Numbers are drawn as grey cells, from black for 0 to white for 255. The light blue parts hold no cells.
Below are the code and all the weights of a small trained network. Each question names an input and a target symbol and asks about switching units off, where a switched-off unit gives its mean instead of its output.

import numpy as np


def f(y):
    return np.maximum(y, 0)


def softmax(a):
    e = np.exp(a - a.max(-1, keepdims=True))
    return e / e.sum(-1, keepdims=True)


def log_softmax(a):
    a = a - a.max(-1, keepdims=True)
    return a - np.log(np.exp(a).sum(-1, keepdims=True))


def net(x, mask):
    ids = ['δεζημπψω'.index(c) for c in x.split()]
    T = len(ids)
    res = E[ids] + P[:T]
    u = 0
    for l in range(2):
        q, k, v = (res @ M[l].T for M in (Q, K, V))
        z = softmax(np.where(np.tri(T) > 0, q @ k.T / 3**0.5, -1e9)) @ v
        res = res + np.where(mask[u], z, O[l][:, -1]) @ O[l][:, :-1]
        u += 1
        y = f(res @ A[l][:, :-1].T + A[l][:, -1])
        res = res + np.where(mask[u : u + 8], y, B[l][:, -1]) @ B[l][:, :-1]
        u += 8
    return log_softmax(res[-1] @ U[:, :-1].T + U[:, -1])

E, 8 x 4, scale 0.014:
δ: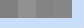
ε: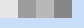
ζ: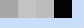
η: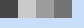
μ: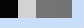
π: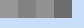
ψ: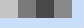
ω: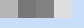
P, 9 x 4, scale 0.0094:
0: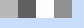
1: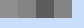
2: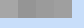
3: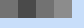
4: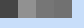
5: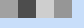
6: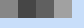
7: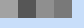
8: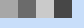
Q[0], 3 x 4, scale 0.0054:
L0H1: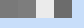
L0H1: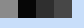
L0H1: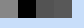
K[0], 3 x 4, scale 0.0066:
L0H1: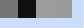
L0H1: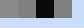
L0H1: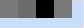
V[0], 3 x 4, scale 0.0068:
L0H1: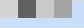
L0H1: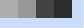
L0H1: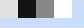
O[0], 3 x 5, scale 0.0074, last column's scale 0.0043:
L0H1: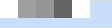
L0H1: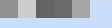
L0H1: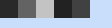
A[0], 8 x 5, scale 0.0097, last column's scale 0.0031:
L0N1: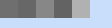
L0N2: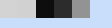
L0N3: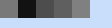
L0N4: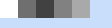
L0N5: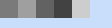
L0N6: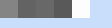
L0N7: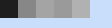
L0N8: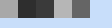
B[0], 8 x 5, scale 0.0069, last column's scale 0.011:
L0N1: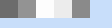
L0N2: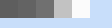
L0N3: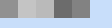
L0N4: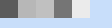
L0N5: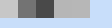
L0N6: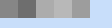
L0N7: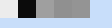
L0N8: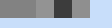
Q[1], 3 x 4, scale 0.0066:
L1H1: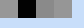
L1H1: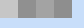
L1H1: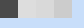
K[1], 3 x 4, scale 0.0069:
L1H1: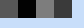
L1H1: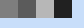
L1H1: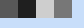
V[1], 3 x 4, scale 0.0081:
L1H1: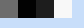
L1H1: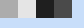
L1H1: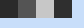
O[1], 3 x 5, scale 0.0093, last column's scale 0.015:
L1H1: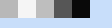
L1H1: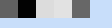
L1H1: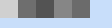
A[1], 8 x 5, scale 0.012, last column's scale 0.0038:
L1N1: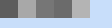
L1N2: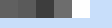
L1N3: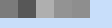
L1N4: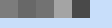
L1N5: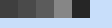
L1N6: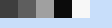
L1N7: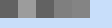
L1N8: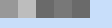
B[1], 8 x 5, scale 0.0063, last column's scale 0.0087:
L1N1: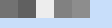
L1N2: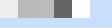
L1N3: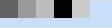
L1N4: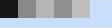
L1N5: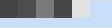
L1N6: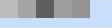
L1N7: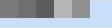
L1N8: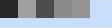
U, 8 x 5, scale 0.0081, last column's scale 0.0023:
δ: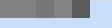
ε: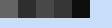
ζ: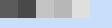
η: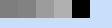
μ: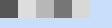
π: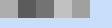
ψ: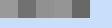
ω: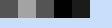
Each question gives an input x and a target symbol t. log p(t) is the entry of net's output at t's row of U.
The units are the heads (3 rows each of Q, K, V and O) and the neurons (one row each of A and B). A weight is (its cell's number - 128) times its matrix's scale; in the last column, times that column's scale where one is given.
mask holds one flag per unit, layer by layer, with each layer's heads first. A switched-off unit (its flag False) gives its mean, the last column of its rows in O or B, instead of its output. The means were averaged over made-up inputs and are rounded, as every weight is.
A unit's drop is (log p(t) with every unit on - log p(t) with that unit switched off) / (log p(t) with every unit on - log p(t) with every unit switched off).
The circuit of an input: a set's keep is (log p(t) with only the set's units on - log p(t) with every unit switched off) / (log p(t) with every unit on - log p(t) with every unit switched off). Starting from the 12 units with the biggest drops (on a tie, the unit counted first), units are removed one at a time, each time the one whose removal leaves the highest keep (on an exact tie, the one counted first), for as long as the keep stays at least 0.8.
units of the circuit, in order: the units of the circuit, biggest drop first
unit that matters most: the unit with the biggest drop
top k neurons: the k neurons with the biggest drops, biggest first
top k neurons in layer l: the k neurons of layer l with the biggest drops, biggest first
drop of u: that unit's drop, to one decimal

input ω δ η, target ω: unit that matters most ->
L0H1
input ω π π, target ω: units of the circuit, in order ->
(L0H1 L1H1)
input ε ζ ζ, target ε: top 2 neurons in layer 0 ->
(L0N2 L0N4)
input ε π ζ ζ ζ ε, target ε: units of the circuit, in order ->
(L1H1 L0H1 L0N2 L0N5)
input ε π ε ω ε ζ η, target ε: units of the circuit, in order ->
(L0H1 L1H1 L0N2)
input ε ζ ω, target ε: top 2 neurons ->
(L1N5 L0N2)
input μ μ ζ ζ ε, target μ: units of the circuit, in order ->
(L1H1 L0H1 L0N7)
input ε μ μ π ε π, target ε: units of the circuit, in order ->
(L0H1 L0N2 L1H1)
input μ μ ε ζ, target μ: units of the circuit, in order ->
(L1H1 L0H1)
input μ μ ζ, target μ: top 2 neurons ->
(L0N7 L0N4)
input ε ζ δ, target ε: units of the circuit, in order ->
(L1H1 L0H1 L1N5)
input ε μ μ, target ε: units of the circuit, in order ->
(L0H1 L1H1 L0N2)
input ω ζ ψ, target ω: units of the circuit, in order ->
(L0H1 L1H1 L0N4)
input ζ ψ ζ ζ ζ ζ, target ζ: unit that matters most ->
L1H1
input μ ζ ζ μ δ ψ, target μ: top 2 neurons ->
(L0N4 L0N7)
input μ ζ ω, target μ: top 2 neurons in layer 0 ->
(L0N7 L0N4)
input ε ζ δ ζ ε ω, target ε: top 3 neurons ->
(L1N5 L0N2 L0N5)
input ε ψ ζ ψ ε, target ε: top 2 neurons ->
(L1N5 L0N2)
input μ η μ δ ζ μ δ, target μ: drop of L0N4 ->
0.2
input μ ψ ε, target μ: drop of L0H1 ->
0.3
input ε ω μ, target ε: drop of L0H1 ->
0.6
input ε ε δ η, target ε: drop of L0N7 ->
0.0
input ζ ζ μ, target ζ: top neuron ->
(L1N4)
